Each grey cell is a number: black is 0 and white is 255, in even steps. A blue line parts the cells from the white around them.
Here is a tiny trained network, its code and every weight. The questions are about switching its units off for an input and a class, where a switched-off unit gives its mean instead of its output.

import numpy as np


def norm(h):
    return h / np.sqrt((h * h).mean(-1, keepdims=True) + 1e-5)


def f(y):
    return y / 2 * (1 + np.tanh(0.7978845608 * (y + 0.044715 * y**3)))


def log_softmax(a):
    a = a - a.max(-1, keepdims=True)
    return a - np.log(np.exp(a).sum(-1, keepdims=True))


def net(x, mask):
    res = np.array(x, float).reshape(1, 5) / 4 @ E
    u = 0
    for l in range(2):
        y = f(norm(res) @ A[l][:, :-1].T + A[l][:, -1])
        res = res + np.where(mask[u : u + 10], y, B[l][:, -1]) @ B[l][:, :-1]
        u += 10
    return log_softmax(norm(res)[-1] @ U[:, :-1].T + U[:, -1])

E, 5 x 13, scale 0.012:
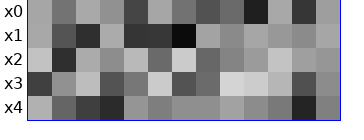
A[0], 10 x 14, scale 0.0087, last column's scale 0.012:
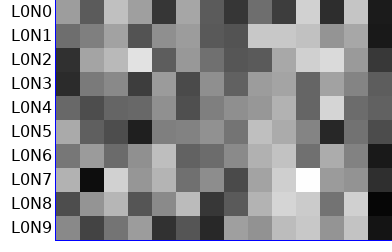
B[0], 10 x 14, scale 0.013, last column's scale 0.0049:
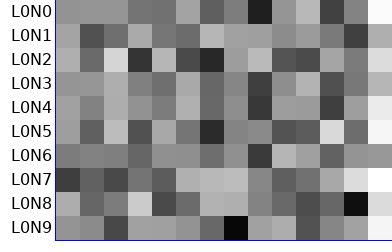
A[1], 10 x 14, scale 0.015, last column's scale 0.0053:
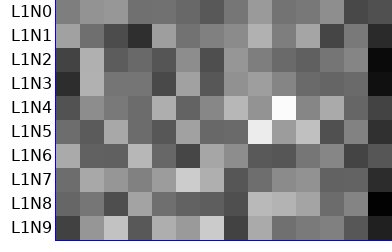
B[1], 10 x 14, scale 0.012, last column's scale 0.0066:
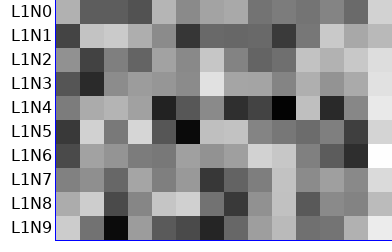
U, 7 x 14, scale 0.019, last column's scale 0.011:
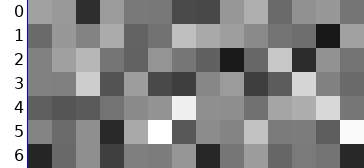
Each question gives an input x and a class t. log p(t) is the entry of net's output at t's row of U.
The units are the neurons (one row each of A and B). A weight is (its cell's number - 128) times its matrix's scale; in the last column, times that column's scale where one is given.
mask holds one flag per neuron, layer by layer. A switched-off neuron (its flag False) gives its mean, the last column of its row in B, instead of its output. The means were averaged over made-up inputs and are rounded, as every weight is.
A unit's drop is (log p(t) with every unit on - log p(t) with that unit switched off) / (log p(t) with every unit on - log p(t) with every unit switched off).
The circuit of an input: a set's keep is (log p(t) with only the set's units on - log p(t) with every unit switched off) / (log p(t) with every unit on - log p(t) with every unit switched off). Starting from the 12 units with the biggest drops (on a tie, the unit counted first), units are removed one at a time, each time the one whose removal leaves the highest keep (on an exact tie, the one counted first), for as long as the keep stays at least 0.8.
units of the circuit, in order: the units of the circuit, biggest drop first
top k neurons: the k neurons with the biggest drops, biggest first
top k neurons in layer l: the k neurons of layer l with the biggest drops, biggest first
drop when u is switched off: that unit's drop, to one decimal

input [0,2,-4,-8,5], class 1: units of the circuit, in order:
(L1N6)
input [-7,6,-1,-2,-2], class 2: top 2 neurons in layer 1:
(L1N4; L1N9)
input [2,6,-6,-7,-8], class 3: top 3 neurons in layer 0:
(L0N8; L0N2; L0N1)
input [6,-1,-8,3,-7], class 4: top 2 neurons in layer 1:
(L1N3; L1N2)
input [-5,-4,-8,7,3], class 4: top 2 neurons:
(L1N3; L1N2)
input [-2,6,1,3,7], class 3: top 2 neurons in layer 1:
(L1N1; L1N9)
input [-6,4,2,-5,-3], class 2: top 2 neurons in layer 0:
(L0N8; L0N4)
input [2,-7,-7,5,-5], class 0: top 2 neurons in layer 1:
(L1N9; L1N7)
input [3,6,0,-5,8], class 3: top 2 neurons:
(L1N1; L0N5)
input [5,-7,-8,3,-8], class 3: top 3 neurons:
(L0N2; L0N7; L0N9)
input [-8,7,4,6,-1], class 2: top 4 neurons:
(L1N4; L0N6; L0N4; L1N9)
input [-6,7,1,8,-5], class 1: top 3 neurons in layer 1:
(L1N5; L1N9; L1N4)
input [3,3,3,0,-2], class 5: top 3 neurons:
(L0N0; L1N4; L1N5)
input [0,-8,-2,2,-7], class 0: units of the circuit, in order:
(L1N9)
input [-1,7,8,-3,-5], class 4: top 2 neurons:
(L0N7; L1N9)
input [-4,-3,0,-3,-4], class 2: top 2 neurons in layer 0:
(L0N5; L0N8)
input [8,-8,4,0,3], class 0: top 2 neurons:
(L1N9; L1N7)
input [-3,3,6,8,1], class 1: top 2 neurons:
(L0N8; L0N1)
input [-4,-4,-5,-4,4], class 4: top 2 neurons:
(L0N8; L1N2)
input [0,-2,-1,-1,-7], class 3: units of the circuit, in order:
(L0N2)
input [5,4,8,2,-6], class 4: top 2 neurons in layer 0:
(L0N7; L0N5)
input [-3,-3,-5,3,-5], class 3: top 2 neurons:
(L0N2; L0N7)
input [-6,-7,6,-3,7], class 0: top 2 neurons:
(L1N9; L0N2)
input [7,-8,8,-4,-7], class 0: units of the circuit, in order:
(L1N9; L1N7)
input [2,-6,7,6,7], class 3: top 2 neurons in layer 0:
(L0N5; L0N9)
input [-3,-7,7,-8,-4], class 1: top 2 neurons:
(L1N6; L0N9)
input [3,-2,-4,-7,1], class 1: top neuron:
(L1N6)
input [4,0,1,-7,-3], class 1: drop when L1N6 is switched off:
0.1
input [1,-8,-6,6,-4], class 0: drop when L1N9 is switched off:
1.1
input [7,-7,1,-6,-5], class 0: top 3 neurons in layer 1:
(L1N9; L1N7; L1N4)
